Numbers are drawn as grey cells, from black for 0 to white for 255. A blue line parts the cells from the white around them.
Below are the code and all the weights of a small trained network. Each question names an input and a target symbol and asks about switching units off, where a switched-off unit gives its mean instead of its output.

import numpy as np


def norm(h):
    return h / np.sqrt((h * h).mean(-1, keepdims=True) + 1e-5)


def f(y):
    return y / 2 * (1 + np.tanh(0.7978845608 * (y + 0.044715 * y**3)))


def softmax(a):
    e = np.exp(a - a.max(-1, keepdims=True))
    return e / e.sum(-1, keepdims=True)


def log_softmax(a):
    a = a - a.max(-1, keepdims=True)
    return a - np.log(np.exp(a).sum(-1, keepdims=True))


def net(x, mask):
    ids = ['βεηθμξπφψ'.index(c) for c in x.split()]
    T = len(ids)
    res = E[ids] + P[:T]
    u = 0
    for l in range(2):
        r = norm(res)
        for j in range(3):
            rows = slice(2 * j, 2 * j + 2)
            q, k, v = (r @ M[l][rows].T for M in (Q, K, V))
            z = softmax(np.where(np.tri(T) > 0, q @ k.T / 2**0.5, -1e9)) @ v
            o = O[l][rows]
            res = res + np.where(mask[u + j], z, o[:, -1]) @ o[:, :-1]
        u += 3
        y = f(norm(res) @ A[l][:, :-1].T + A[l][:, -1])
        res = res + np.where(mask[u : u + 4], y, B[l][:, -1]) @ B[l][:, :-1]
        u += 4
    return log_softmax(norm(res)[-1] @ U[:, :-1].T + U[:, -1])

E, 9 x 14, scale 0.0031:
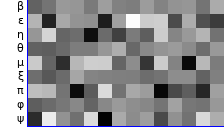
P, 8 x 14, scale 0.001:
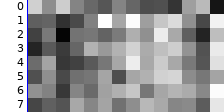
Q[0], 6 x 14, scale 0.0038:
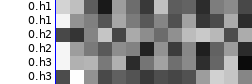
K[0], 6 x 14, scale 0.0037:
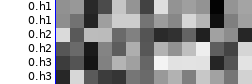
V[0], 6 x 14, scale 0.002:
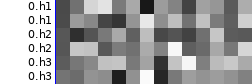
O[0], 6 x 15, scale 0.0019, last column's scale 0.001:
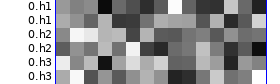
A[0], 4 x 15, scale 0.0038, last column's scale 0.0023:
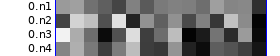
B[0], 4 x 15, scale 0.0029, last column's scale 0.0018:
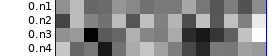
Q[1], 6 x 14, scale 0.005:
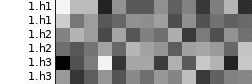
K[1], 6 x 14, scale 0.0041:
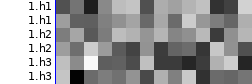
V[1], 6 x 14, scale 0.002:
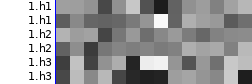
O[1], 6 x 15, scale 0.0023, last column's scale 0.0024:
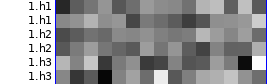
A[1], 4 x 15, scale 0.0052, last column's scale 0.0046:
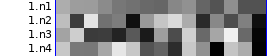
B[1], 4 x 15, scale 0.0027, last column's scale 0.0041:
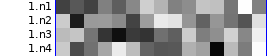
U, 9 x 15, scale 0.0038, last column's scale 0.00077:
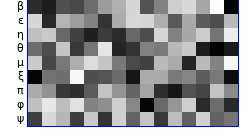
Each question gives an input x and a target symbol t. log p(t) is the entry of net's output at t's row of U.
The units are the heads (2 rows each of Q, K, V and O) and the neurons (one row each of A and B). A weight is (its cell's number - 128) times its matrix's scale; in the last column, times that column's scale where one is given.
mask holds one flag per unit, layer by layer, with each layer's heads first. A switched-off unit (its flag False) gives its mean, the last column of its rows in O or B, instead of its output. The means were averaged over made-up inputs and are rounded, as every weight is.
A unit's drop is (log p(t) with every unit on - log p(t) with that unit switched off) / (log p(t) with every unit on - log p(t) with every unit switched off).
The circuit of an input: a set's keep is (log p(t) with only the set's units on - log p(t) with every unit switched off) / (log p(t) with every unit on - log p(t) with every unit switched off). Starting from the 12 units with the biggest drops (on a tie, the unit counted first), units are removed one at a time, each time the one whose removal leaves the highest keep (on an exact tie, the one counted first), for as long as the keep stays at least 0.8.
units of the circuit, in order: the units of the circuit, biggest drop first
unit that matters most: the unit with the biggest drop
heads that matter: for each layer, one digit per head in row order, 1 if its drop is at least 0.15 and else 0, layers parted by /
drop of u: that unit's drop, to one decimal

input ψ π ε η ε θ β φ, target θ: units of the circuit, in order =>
0.h2, 1.h3
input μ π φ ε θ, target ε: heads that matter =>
000 / 000
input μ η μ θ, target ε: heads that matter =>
010 / 000
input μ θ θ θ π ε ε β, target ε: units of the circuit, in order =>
1.n2, 0.h2
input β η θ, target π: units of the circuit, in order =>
0.h1, 0.h3, 0.n3
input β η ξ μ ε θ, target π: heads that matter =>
100 / 000
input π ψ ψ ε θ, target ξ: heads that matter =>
001 / 000
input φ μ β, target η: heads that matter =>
000 / 001
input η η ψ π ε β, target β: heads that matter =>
000 / 001
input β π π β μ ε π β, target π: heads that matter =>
100 / 000
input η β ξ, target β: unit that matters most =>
1.h3
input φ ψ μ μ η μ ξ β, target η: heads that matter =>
001 / 001
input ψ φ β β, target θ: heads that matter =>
010 / 000
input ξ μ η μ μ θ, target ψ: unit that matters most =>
0.h2
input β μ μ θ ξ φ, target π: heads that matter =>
100 / 000
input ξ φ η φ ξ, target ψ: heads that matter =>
110 / 000
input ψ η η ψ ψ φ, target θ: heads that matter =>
000 / 000
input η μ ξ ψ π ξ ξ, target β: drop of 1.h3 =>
0.2
